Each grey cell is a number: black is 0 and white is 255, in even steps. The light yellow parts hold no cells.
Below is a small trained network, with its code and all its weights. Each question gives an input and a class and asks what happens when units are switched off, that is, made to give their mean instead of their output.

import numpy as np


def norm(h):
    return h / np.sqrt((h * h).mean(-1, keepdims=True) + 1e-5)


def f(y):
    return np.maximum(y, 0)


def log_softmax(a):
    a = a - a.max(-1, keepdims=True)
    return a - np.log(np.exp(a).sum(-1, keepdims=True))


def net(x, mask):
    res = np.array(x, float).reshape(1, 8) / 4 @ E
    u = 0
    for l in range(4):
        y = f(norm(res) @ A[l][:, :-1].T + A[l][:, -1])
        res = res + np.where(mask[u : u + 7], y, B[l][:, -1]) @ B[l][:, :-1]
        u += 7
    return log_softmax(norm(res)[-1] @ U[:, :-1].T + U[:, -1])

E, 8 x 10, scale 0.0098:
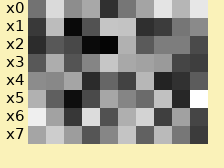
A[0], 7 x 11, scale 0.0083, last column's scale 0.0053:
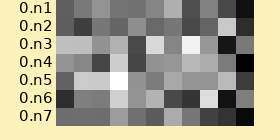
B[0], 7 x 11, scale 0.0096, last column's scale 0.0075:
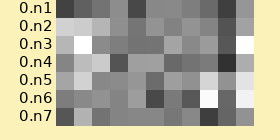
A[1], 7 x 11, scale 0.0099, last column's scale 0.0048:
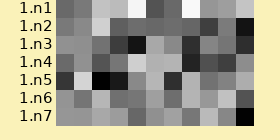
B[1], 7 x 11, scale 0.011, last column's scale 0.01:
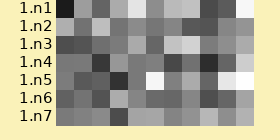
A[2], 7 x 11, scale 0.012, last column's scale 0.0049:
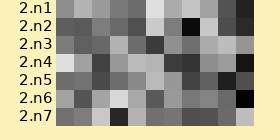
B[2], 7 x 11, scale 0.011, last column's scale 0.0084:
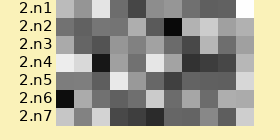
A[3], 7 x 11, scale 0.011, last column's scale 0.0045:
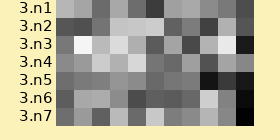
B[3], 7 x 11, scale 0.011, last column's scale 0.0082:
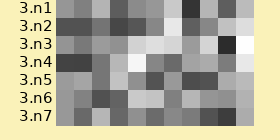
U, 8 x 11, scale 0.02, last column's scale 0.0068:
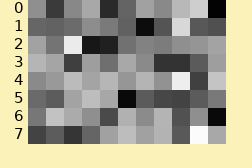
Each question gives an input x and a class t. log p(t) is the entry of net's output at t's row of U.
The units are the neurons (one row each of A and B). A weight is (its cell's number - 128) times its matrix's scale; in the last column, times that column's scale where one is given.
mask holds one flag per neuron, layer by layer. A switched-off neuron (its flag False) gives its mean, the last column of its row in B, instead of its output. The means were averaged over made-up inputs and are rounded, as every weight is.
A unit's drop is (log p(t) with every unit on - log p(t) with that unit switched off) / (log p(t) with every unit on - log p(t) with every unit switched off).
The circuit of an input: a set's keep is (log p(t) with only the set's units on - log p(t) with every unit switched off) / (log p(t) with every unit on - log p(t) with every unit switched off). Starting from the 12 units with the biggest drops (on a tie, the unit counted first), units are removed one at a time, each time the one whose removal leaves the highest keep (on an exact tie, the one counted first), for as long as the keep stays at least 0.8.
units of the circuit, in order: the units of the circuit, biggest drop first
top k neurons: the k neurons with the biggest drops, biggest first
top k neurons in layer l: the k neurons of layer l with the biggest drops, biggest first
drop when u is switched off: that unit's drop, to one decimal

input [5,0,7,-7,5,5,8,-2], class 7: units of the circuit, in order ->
(1.n3)
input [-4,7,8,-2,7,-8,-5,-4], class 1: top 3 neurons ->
(2.n2 1.n1 0.n6)
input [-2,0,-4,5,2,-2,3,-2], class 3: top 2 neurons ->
(1.n4 2.n4)
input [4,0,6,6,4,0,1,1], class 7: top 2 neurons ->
(1.n5 1.n3)
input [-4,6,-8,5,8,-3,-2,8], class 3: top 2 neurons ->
(2.n4 1.n4)
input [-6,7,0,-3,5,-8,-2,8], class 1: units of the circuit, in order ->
(2.n2 1.n1)
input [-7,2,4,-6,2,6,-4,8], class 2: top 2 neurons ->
(2.n7 1.n1)
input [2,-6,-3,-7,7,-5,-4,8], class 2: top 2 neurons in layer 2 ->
(2.n7 2.n5)
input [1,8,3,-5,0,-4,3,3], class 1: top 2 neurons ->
(0.n6 2.n2)
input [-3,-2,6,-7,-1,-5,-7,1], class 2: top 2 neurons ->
(2.n7 3.n4)
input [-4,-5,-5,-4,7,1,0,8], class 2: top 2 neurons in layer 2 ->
(2.n7 2.n5)
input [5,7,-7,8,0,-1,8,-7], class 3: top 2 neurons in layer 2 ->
(2.n4 2.n2)
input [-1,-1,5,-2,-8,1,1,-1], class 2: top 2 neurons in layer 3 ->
(3.n3 3.n4)
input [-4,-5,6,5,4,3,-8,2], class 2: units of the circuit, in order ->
(2.n7)
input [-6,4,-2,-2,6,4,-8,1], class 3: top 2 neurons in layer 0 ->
(0.n6 0.n2)
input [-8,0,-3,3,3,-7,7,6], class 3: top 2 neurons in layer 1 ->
(1.n4 1.n1)
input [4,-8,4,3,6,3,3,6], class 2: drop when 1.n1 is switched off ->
0.1
